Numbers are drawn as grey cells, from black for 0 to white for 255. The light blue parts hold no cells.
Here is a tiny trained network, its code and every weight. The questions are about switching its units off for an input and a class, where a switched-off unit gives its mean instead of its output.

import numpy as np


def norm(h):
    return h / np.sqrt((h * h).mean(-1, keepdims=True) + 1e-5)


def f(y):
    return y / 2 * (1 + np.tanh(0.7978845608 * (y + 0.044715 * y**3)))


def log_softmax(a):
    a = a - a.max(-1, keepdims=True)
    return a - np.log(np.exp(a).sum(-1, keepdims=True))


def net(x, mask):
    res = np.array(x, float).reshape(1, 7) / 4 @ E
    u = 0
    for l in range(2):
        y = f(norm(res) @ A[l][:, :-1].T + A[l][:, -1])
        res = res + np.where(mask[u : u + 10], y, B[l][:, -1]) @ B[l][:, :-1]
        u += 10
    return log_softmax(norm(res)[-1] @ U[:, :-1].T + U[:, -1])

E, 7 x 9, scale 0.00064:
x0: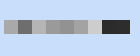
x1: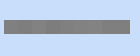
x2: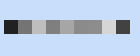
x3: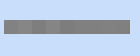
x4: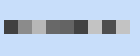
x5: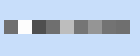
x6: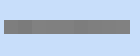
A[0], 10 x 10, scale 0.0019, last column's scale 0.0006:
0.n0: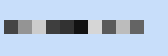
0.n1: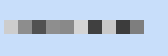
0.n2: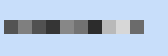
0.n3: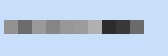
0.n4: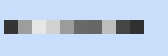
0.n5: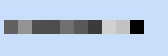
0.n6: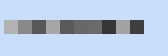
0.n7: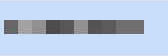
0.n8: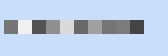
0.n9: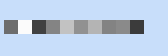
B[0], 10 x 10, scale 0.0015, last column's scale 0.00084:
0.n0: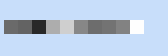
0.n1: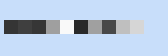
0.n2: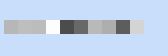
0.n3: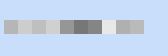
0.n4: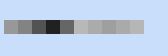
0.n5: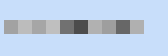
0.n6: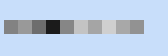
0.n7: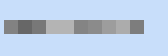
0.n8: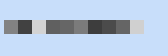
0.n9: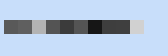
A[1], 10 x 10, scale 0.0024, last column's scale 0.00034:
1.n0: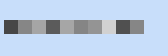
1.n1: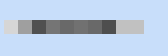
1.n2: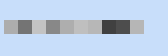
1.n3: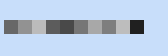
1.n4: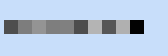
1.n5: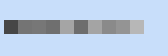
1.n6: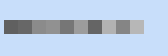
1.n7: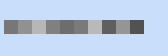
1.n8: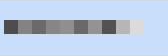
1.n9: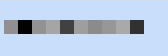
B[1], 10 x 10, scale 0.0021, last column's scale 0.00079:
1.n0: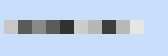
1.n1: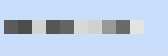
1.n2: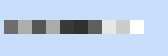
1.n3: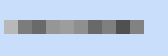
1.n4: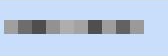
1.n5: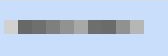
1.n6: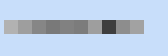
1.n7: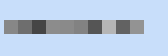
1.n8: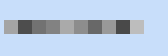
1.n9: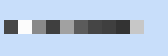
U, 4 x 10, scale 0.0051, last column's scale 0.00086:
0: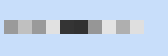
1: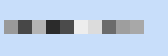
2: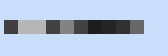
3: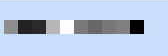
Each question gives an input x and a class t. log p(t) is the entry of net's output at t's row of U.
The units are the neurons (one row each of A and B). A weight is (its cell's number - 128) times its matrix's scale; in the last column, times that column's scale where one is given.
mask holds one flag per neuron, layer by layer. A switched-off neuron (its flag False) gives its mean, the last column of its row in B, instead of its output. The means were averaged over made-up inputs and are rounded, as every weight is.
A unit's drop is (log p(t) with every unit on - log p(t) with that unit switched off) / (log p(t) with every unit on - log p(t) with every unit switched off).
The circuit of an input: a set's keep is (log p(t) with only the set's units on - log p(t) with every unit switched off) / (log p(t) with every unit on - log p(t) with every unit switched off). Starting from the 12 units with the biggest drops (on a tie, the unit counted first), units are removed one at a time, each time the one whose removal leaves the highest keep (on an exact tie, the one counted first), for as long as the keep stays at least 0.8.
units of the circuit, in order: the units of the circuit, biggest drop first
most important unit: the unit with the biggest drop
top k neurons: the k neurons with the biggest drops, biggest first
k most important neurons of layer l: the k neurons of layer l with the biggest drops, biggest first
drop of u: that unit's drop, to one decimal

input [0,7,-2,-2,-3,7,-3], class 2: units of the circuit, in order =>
(0.n9)
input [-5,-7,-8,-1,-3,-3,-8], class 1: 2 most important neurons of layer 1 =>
(1.n1; 1.n2)
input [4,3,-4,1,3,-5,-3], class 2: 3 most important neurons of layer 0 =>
(0.n2; 0.n5; 0.n1)
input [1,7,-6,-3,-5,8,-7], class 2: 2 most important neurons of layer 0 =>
(0.n9; 0.n4)
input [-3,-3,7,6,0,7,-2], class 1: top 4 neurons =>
(1.n0; 0.n4; 1.n9; 1.n2)
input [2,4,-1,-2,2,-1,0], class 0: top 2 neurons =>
(0.n1; 0.n3)
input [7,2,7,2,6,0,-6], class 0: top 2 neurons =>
(1.n2; 0.n1)
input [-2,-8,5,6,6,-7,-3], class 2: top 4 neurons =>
(1.n9; 0.n1; 1.n1; 0.n6)
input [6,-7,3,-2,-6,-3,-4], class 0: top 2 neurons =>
(1.n2; 0.n0)
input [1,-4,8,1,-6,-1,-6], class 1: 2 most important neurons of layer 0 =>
(0.n0; 0.n4)
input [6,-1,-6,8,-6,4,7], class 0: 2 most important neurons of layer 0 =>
(0.n3; 0.n0)
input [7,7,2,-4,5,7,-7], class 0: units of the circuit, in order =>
(1.n2; 1.n9)
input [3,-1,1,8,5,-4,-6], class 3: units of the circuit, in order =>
(0.n0; 1.n4)
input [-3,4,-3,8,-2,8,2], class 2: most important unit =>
0.n9
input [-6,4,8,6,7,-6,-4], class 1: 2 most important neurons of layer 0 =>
(0.n1; 0.n4)
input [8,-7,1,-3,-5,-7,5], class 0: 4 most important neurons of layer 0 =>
(0.n3; 0.n9; 0.n8; 0.n0)
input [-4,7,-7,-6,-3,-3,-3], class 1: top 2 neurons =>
(1.n1; 1.n2)
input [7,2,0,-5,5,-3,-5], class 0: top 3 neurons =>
(1.n2; 0.n1; 0.n3)
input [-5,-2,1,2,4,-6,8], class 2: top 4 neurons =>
(1.n9; 0.n3; 1.n2; 0.n1)
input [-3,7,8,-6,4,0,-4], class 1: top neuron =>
(1.n0)
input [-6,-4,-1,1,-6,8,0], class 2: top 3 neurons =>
(0.n9; 1.n2; 0.n8)
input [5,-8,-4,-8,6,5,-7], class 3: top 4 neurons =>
(0.n0; 0.n2; 1.n9; 1.n4)
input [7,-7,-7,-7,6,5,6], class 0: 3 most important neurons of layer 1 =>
(1.n2; 1.n0; 1.n9)
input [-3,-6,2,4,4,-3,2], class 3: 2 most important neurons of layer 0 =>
(0.n0; 0.n3)
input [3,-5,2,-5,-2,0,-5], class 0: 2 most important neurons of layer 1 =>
(1.n2; 1.n1)
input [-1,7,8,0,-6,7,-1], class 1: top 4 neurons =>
(1.n0; 0.n4; 1.n9; 0.n0)
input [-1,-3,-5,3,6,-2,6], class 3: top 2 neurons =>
(0.n0; 1.n0)
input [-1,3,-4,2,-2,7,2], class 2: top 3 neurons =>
(0.n9; 1.n0; 0.n4)
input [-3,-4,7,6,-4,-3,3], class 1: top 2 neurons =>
(1.n0; 1.n2)
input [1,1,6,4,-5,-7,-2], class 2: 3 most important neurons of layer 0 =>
(0.n6; 0.n0; 0.n1)
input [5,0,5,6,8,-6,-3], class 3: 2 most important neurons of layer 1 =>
(1.n1; 1.n4)
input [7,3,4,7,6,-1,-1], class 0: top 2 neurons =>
(1.n2; 0.n1)
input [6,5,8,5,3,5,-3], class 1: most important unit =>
1.n0
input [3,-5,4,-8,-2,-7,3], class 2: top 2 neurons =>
(1.n9; 1.n1)
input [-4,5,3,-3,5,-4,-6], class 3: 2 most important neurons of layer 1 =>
(1.n2; 1.n1)
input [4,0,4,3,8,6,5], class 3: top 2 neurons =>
(0.n0; 1.n9)
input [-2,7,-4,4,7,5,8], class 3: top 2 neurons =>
(0.n0; 1.n9)
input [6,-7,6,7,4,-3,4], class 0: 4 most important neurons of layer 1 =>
(1.n2; 1.n1; 1.n7; 1.n9)
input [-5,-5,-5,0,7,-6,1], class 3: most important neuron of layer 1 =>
(1.n0)
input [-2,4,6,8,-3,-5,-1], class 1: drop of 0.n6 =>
-0.1
